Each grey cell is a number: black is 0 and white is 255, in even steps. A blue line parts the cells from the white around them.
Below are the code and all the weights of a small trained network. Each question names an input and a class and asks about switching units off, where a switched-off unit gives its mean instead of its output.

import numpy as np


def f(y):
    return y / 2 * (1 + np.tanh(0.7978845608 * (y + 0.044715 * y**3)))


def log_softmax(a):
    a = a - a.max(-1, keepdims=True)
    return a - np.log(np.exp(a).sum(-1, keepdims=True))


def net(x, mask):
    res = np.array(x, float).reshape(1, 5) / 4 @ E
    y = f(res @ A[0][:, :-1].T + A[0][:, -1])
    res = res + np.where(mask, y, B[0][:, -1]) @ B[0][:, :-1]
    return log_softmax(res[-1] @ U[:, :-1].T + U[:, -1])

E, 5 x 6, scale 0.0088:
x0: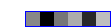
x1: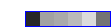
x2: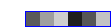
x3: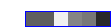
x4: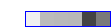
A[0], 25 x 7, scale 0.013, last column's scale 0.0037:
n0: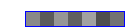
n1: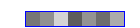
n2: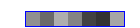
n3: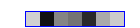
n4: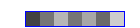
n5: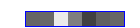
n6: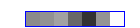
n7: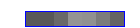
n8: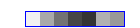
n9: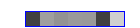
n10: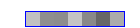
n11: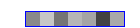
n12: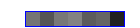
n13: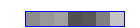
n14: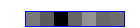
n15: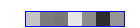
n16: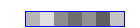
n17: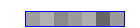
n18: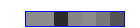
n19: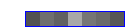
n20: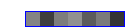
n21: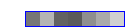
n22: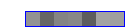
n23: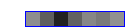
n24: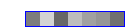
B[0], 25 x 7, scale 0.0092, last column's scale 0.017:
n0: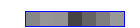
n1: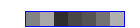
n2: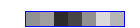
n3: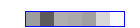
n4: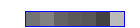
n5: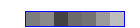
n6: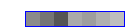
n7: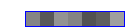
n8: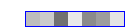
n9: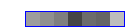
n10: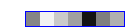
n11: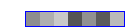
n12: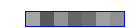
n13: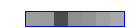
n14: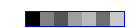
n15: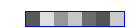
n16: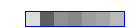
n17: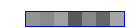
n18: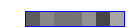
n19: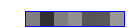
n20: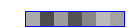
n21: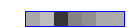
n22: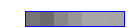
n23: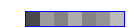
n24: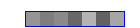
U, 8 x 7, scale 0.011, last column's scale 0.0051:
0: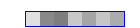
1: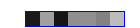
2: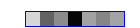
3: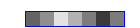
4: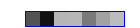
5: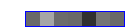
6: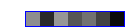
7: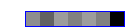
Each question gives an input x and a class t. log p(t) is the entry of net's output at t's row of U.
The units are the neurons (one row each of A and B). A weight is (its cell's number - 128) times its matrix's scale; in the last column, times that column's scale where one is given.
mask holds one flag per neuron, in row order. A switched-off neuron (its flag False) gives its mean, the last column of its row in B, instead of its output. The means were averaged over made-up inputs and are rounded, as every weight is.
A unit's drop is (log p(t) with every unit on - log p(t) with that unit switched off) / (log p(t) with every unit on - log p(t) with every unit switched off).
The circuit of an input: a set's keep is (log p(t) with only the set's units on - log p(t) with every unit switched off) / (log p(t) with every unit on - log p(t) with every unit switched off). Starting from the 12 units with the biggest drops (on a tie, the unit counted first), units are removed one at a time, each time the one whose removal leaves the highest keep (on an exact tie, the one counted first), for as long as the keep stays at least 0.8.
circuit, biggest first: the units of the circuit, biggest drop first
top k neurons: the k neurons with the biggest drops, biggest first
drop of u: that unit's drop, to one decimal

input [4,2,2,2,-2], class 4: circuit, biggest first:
[n8 n21]
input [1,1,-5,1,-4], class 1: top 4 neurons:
[n3 n14 n10 n16]
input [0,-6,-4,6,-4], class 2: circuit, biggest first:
[n8]
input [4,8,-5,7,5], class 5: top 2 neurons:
[n2 n5]
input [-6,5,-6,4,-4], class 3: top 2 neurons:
[n15 n2]
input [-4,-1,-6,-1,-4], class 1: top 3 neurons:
[n14 n3 n10]
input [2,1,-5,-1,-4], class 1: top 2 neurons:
[n3 n14]
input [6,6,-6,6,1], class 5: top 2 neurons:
[n2 n5]
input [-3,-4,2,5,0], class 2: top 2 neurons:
[n14 n15]
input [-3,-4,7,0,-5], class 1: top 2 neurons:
[n3 n16]
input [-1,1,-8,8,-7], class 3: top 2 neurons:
[n15 n11]
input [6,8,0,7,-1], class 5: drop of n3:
0.1
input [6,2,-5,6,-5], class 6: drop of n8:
0.2
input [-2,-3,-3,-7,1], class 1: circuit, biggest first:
[n14]
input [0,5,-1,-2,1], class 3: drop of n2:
0.1
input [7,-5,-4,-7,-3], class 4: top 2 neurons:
[n14 n3]
